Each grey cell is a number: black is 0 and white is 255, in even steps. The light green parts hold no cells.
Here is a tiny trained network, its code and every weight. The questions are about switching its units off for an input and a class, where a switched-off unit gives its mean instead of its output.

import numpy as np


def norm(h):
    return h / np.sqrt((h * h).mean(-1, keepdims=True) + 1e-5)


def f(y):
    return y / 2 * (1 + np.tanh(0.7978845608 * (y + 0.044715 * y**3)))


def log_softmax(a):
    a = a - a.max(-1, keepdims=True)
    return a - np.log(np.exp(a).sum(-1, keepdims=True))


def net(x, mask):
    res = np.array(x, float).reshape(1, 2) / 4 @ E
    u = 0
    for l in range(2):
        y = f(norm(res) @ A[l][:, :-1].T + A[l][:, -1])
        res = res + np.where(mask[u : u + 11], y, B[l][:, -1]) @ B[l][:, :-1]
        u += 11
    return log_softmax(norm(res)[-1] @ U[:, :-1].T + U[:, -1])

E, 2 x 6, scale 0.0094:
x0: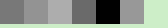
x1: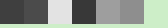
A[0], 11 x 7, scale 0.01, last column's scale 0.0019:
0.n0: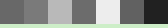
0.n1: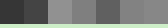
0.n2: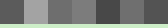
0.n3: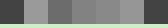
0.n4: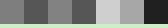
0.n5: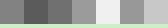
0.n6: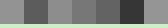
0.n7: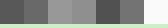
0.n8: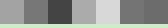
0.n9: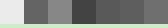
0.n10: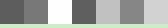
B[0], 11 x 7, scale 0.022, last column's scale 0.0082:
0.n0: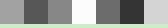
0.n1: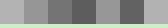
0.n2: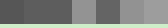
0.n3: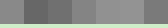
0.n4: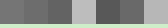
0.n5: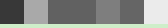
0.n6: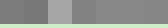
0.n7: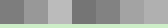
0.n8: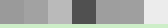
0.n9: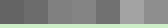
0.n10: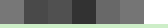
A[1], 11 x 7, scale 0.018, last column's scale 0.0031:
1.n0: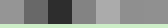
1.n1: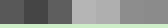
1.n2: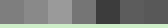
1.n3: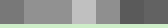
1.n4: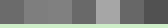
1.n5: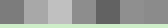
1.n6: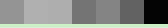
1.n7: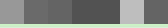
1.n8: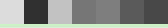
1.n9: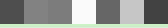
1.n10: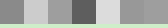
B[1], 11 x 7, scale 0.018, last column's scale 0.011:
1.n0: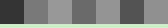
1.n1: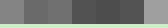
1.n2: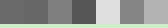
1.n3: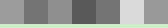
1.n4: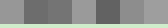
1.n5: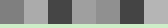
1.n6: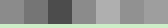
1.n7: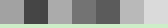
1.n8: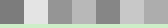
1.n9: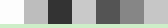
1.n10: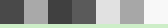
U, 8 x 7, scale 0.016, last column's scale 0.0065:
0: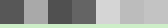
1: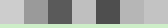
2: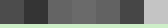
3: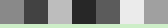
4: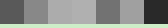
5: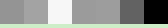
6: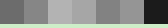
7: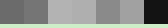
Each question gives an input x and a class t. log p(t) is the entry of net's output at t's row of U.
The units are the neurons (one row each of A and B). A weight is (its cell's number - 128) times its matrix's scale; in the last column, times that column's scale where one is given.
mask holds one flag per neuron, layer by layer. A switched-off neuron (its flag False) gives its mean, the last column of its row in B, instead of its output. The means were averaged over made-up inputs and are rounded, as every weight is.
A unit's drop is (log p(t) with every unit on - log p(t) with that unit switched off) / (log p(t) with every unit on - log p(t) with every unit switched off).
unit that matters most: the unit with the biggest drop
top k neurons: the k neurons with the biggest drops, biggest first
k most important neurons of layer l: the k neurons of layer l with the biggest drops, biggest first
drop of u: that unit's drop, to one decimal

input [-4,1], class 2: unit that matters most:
0.n5
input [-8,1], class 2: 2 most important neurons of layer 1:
1.n10; 1.n9
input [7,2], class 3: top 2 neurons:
0.n0; 0.n8
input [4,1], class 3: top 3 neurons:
0.n0; 0.n8; 0.n2
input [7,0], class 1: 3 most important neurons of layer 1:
1.n5; 1.n10; 1.n9
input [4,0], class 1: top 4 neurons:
0.n10; 0.n8; 0.n2; 0.n5
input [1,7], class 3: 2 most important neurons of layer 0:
0.n10; 0.n5
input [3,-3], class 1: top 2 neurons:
0.n10; 1.n9
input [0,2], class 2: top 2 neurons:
0.n10; 0.n8
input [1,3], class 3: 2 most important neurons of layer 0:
0.n10; 0.n5
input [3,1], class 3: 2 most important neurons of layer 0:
0.n0; 0.n8
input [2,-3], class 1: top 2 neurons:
0.n10; 1.n9
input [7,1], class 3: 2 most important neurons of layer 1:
1.n10; 1.n7
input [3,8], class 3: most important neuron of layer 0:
0.n10
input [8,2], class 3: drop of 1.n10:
0.1
